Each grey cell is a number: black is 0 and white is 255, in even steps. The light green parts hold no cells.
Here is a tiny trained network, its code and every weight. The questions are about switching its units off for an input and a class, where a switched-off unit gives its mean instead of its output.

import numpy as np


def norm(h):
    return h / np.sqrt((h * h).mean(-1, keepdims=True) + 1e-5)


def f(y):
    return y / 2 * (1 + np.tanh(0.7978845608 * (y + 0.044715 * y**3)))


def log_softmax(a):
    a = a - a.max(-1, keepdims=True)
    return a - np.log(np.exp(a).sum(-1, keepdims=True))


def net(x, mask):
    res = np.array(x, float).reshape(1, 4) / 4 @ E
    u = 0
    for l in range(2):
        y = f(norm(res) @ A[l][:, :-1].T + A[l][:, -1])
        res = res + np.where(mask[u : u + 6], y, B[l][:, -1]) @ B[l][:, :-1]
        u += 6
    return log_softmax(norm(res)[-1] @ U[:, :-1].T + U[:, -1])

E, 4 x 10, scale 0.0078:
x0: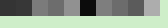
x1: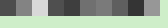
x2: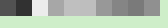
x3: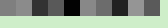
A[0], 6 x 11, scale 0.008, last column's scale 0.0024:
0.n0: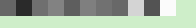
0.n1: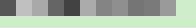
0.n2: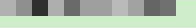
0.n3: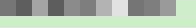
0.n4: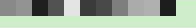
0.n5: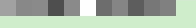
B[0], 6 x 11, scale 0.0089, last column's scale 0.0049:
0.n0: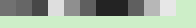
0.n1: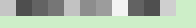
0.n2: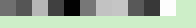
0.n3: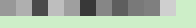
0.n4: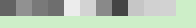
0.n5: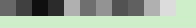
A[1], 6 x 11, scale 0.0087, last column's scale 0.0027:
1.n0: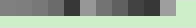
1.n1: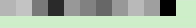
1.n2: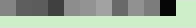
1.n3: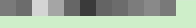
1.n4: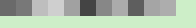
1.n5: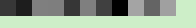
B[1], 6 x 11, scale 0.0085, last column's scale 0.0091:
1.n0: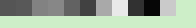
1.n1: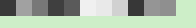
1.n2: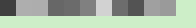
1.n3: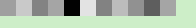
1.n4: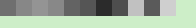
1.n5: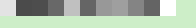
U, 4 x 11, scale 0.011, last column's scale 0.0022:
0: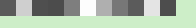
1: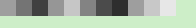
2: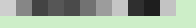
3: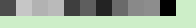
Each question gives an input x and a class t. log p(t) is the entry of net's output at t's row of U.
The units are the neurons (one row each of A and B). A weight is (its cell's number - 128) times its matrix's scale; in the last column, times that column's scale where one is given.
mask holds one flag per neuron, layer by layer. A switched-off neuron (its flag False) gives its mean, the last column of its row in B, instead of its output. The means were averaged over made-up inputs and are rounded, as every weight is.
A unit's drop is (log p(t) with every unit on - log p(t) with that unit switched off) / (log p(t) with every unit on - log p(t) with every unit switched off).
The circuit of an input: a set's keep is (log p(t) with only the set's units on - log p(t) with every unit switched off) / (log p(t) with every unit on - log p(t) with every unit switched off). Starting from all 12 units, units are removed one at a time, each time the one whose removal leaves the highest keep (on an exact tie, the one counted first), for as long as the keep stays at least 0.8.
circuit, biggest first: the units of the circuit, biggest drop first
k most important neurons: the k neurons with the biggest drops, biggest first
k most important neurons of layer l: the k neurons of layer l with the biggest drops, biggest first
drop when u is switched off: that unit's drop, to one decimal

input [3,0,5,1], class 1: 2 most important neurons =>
(0.n2; 1.n5)
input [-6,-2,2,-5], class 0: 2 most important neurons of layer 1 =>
(1.n0; 1.n5)
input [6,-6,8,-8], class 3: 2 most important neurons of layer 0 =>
(0.n5; 0.n1)
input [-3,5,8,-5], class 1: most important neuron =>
(0.n2)
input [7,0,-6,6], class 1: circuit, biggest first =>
(0.n2; 0.n4)
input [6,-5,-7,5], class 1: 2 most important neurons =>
(0.n4; 0.n0)
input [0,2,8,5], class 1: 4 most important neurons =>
(0.n2; 0.n0; 1.n0; 0.n5)
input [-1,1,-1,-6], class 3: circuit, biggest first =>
(1.n5; 1.n4)
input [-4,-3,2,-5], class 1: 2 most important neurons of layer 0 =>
(0.n3; 0.n1)
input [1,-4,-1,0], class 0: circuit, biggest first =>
(0.n4; 0.n2)
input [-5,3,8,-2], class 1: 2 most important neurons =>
(0.n2; 0.n3)
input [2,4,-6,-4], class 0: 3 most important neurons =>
(1.n1; 0.n0; 0.n4)
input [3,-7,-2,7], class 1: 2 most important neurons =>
(0.n4; 0.n0)
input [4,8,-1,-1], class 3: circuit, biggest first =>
(0.n5; 1.n4)
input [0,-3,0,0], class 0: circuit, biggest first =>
(0.n4)
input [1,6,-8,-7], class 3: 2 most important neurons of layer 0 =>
(0.n5; 0.n3)
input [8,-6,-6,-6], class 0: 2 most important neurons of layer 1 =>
(1.n1; 1.n5)
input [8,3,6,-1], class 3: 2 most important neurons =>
(1.n3; 0.n5)
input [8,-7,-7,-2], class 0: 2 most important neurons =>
(0.n4; 1.n1)
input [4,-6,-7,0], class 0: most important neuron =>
(0.n4)
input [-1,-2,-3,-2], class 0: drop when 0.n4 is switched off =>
0.9
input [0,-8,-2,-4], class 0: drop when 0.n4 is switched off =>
1.2
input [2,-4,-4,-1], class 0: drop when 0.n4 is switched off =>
1.1
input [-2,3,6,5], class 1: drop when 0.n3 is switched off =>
-0.1
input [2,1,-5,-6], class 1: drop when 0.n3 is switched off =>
0.4
